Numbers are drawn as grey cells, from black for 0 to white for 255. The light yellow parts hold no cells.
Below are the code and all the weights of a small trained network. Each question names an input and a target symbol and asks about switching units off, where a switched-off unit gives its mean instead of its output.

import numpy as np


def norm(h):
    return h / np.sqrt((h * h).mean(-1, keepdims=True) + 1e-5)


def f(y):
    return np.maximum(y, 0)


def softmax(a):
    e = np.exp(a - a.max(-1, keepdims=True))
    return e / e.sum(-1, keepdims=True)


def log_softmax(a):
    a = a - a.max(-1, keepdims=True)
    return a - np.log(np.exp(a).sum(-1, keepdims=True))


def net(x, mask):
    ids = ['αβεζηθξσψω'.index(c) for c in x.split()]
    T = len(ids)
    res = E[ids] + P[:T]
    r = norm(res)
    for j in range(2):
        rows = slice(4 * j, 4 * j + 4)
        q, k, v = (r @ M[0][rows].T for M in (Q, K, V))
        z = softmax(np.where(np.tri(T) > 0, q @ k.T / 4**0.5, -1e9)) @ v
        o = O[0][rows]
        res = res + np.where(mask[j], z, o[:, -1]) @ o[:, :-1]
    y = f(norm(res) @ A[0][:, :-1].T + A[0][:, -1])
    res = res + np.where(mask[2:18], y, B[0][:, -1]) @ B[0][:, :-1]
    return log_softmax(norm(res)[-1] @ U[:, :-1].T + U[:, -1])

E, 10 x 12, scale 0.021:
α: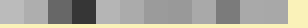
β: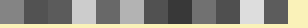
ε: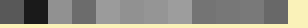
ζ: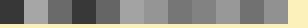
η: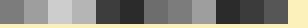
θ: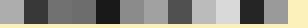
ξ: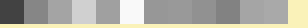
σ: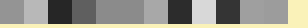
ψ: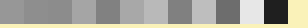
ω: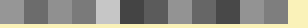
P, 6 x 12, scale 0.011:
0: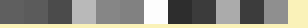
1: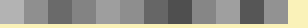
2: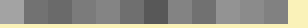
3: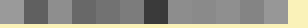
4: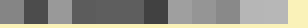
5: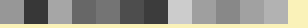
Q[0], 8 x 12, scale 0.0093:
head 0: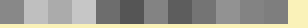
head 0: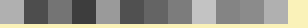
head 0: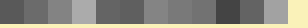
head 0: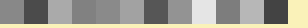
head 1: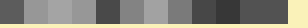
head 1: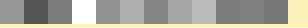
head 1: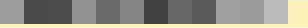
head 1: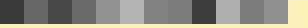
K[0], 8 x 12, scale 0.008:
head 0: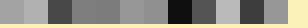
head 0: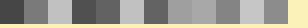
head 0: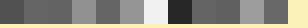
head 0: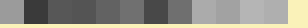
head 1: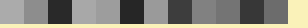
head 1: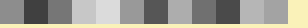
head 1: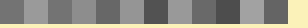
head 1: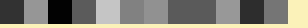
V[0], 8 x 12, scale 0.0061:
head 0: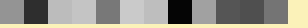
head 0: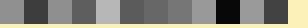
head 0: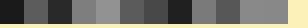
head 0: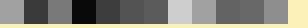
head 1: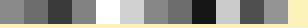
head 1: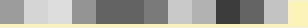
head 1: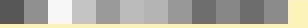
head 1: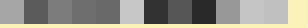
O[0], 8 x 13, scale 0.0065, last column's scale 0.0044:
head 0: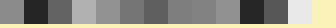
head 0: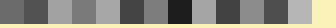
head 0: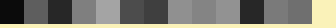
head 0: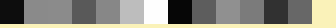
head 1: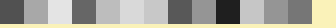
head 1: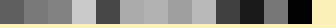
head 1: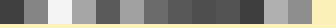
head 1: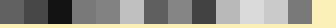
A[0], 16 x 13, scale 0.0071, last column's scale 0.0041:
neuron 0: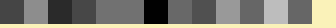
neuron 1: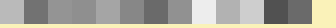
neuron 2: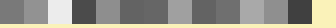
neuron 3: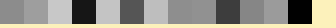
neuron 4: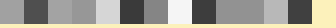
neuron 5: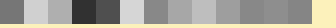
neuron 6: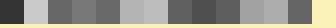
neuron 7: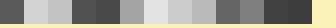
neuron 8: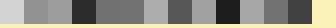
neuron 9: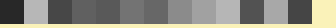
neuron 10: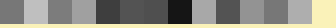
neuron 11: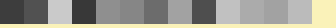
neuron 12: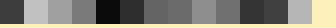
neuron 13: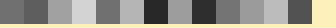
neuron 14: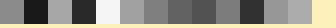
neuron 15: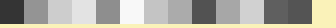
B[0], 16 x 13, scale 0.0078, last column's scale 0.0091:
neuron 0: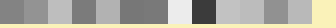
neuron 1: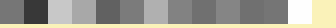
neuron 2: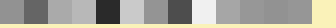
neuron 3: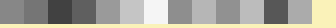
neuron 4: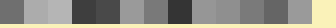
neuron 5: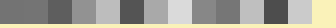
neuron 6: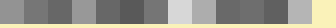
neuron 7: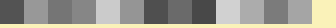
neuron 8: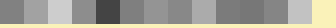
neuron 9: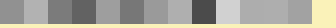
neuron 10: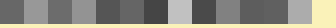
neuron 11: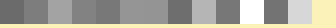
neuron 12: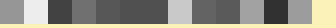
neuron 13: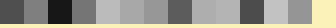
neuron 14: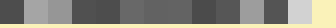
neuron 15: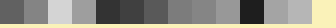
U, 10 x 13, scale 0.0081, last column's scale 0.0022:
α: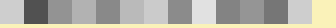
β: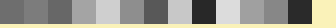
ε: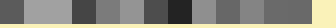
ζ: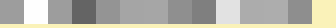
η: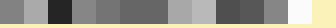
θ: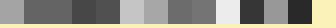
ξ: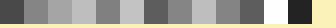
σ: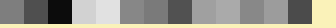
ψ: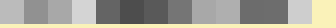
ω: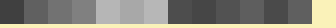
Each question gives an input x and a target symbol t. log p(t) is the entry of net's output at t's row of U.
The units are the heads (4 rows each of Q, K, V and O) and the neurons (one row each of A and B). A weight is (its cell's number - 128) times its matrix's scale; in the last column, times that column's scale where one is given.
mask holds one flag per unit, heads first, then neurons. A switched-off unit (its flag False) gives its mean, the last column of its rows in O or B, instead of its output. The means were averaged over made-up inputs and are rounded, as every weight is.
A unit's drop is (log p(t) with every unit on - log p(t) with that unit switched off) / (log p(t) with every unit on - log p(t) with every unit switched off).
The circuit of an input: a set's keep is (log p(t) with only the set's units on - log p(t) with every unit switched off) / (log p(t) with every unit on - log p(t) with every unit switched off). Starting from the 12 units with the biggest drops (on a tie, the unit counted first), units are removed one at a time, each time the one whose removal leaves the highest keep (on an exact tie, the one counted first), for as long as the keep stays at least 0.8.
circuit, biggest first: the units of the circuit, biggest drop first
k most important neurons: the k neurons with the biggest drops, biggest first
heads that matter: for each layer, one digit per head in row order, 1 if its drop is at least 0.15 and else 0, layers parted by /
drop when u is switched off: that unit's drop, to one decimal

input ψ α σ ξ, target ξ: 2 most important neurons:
(neuron 15; neuron 13)
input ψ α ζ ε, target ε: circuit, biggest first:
(neuron 14)
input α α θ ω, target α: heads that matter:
11
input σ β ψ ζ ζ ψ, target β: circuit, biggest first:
(head 0; neuron 7)
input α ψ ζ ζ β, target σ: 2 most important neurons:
(neuron 13; neuron 14)
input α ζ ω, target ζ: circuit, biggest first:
(head 0; neuron 4)
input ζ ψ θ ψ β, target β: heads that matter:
01
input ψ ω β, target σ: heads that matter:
00
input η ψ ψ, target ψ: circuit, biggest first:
(head 1; neuron 3)
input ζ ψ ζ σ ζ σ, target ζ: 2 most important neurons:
(neuron 9; neuron 0)
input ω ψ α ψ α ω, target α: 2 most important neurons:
(neuron 2; neuron 3)
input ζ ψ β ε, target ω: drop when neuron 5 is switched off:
-0.1
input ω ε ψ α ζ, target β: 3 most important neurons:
(neuron 0; neuron 5; neuron 8)
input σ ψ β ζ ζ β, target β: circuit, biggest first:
(head 1)
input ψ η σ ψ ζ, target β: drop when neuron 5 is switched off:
0.1
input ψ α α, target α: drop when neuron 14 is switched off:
0.1
